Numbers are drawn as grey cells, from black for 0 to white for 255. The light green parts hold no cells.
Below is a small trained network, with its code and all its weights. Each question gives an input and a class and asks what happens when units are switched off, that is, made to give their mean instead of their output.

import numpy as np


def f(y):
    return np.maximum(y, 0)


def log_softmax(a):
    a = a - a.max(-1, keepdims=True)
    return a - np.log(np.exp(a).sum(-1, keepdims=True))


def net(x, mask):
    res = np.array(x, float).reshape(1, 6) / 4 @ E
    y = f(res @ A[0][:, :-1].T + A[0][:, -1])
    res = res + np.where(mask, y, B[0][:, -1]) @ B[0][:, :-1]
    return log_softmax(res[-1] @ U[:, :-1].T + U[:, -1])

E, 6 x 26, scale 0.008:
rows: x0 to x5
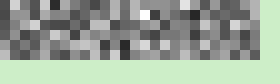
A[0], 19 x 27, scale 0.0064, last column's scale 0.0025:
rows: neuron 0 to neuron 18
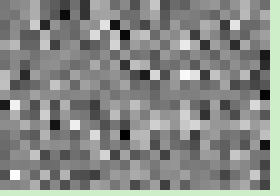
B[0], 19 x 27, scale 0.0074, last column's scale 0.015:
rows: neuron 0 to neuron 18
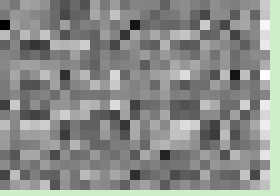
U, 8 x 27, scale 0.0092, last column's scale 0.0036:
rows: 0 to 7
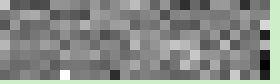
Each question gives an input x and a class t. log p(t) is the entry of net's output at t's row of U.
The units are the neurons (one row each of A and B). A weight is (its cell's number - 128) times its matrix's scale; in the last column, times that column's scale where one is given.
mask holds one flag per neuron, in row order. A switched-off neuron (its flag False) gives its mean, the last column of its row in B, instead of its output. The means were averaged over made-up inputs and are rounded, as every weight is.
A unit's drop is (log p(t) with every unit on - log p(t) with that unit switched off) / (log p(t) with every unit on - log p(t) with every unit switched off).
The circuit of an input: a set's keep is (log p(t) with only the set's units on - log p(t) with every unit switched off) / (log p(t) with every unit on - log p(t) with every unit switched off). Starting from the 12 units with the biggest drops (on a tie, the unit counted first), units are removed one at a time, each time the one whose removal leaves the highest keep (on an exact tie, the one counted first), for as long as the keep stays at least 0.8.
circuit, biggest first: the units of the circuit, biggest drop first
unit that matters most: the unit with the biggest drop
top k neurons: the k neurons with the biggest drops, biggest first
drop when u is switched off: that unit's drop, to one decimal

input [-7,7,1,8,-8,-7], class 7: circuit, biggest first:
(neuron 7; neuron 15)
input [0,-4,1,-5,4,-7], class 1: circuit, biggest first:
(neuron 4; neuron 7)
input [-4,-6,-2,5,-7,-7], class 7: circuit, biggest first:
(neuron 2; neuron 15; neuron 10)
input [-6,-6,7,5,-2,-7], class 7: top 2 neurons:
(neuron 2; neuron 7)
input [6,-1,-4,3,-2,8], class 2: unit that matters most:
neuron 4
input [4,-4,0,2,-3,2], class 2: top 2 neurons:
(neuron 3; neuron 13)
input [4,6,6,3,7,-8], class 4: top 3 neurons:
(neuron 3; neuron 13; neuron 14)
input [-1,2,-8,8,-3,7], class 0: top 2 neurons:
(neuron 12; neuron 2)
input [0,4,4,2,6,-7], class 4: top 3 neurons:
(neuron 14; neuron 3; neuron 13)
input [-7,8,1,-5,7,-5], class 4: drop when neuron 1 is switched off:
0.0
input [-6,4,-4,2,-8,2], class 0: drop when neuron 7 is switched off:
0.2
